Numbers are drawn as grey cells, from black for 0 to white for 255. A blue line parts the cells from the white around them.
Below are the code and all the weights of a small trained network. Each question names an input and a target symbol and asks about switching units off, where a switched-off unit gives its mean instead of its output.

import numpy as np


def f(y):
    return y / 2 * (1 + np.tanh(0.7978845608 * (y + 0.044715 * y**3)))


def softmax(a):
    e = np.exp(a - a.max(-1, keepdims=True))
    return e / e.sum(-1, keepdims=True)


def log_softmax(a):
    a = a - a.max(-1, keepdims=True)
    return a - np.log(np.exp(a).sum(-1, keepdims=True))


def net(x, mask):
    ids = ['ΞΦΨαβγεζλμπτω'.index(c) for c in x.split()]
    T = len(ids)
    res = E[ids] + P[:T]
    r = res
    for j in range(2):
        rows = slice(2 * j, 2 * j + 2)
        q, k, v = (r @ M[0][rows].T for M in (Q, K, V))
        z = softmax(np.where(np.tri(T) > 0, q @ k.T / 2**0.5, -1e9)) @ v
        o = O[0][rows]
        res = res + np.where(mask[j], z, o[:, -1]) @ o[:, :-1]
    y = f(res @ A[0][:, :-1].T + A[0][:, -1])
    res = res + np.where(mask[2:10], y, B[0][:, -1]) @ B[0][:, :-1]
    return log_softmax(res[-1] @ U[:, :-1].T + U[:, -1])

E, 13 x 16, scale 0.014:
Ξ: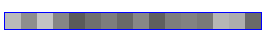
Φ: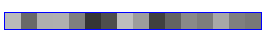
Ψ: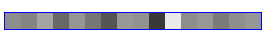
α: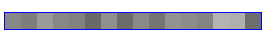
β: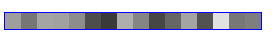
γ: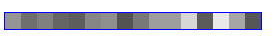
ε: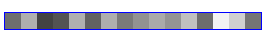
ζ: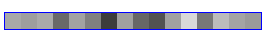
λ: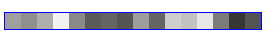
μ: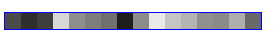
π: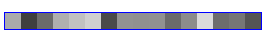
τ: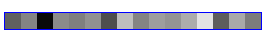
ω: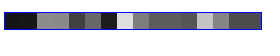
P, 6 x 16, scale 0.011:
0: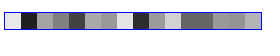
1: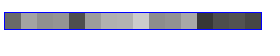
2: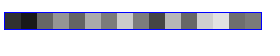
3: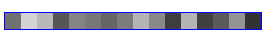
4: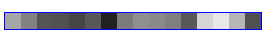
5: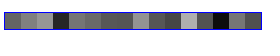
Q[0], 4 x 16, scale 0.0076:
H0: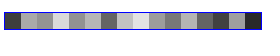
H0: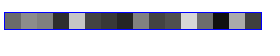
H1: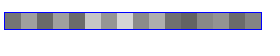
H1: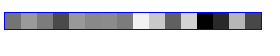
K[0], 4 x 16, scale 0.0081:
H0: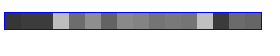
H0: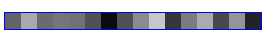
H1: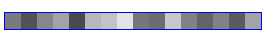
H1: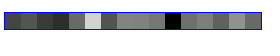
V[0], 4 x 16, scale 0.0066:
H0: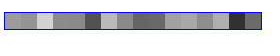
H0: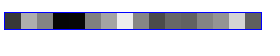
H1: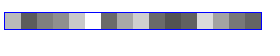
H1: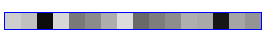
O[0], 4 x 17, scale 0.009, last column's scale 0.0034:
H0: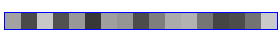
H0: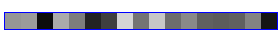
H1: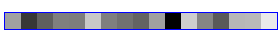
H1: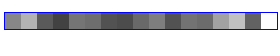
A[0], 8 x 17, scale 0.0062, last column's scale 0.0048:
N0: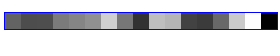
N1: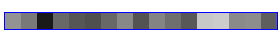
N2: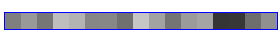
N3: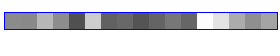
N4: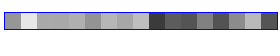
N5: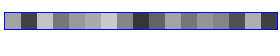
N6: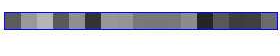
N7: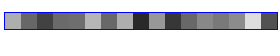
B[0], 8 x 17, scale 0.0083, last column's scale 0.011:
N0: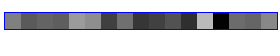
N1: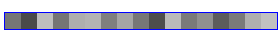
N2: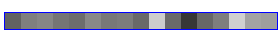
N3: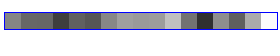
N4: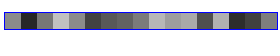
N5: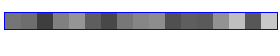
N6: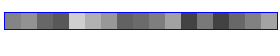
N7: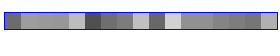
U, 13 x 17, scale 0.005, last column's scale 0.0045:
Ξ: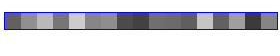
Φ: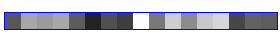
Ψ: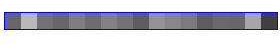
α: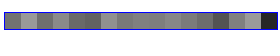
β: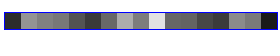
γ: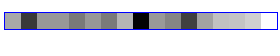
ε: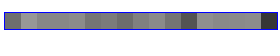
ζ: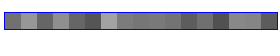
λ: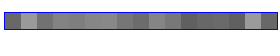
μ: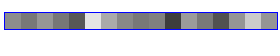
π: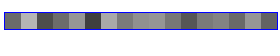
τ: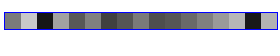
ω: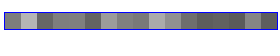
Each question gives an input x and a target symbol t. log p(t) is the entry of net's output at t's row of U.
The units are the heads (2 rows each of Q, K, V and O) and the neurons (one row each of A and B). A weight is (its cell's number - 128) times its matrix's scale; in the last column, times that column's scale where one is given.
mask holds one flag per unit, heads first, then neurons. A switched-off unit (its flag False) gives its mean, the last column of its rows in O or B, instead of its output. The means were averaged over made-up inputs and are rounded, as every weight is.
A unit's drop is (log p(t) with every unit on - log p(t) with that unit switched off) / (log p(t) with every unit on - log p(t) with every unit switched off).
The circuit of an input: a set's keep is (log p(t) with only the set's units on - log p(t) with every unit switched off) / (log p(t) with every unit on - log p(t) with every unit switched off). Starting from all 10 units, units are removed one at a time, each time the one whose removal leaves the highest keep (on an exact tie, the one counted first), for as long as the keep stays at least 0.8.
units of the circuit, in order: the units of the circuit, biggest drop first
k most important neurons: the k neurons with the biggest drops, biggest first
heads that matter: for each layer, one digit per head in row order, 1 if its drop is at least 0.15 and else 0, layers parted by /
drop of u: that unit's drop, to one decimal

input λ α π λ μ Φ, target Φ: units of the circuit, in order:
(H0, N4, H1)
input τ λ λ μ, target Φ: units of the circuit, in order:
(H0, H1)
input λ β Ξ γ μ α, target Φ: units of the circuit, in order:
(H0, H1, N4)
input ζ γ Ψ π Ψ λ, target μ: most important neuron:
(N7)
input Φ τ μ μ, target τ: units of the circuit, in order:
(H1, H0)
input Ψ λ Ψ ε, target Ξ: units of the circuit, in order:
(H0, N3)
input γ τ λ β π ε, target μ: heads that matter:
01
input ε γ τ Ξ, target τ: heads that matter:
10
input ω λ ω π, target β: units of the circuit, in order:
(H0, N2)
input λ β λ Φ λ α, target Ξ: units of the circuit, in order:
(N3, H0)
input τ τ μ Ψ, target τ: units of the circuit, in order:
(H0, H1)
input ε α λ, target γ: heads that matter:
01
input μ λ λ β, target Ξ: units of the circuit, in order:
(H0, N6)
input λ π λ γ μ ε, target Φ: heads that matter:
11
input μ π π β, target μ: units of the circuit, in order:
(H1)
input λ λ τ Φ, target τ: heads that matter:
10
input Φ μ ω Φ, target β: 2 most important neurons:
(N2, N1)
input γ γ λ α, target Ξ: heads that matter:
10
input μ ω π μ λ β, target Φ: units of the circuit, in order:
(H0, H1)
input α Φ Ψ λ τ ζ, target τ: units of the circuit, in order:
(H0)
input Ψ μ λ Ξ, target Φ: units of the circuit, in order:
(H0, H1, N4)
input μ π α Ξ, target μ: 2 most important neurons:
(N5, N7)
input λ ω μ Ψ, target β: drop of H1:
0.3
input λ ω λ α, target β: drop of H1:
0.3
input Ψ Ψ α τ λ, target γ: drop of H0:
0.2
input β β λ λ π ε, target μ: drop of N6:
0.0
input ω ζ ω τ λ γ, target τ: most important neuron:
(N3)
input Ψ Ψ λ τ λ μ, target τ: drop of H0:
0.3
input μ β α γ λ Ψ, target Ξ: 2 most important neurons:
(N3, N6)
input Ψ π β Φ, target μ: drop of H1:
0.8
